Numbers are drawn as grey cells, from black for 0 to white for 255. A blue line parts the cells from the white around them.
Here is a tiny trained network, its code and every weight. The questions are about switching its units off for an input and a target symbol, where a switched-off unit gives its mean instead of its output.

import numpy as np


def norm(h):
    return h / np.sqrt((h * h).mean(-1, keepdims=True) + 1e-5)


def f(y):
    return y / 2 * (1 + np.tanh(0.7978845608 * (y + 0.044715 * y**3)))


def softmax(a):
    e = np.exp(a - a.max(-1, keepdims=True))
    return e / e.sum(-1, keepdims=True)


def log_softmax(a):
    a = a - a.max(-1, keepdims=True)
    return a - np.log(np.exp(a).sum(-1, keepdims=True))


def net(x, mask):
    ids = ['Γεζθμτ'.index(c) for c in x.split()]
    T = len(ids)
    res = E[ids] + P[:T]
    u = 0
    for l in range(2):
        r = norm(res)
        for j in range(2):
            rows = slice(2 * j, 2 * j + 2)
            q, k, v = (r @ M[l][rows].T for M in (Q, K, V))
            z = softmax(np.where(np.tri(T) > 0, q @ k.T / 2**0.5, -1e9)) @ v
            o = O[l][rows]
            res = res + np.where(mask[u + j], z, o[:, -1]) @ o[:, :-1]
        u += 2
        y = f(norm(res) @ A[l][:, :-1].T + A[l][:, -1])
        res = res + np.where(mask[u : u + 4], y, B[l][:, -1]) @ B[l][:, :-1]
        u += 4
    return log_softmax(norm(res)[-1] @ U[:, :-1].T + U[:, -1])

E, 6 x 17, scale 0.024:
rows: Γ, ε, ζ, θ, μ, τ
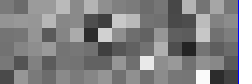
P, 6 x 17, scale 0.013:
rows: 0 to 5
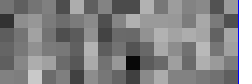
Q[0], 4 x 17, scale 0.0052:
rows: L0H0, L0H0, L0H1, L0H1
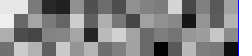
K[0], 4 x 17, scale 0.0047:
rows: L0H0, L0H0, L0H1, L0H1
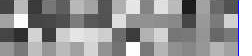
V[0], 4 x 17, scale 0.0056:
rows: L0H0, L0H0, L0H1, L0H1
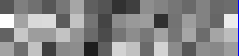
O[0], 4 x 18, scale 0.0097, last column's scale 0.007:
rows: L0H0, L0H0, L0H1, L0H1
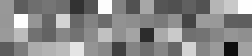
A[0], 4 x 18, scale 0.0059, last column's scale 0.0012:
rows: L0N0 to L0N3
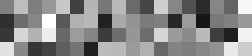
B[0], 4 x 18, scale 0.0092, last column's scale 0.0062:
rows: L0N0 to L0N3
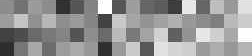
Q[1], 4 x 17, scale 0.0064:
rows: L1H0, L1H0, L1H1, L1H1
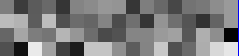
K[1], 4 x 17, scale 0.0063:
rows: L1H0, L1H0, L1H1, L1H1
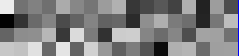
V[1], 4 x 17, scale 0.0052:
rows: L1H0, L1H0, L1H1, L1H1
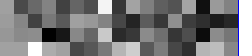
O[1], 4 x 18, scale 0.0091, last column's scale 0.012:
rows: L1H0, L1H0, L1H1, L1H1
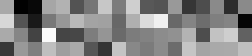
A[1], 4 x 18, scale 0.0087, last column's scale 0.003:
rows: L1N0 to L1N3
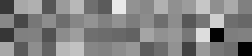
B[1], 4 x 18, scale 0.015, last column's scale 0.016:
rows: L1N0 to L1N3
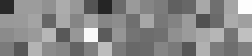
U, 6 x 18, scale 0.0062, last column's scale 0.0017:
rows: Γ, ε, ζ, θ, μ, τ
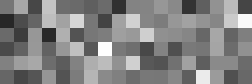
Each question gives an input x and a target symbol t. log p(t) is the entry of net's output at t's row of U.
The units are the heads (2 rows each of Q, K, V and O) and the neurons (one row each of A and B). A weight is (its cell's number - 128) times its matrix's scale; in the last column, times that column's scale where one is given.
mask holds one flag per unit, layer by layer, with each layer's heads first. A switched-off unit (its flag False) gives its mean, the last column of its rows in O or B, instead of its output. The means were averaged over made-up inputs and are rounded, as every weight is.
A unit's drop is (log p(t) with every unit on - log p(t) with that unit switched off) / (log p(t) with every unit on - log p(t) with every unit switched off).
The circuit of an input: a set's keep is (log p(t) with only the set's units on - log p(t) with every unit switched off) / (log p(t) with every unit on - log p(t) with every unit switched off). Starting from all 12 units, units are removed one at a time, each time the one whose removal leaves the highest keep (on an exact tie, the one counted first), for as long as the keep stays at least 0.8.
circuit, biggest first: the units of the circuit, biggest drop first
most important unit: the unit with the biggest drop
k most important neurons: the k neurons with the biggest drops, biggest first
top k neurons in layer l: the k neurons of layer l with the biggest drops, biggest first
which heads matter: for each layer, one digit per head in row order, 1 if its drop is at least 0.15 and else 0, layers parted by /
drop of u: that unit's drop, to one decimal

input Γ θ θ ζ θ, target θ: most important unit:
L0N3
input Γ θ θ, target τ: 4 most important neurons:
(L0N3 L0N0 L1N0 L0N2)
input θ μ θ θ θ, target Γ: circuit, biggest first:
(L1H1 L0H0 L0N2 L1H0)
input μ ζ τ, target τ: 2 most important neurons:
(L1N0 L0N0)
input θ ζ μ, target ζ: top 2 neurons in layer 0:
(L0N3 L0N0)
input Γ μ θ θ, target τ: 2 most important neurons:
(L0N3 L0N2)
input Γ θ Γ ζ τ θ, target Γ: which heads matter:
11 / 01
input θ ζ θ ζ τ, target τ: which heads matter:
10 / 00
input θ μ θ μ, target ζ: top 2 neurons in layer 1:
(L1N0 L1N2)
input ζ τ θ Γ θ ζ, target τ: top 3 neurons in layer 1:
(L1N2 L1N3 L1N1)
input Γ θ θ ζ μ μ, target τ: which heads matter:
01 / 01
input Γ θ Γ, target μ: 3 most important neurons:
(L0N0 L1N0 L0N2)
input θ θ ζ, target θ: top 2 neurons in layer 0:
(L0N2 L0N1)
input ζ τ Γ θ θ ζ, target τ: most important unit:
L1H1
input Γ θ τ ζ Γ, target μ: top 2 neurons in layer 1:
(L1N0 L1N1)
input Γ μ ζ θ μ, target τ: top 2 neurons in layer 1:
(L1N2 L1N0)
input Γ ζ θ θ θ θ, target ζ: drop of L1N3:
-0.1
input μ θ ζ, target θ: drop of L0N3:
0.1
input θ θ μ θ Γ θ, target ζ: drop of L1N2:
0.2
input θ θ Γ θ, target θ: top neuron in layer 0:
(L0N2)
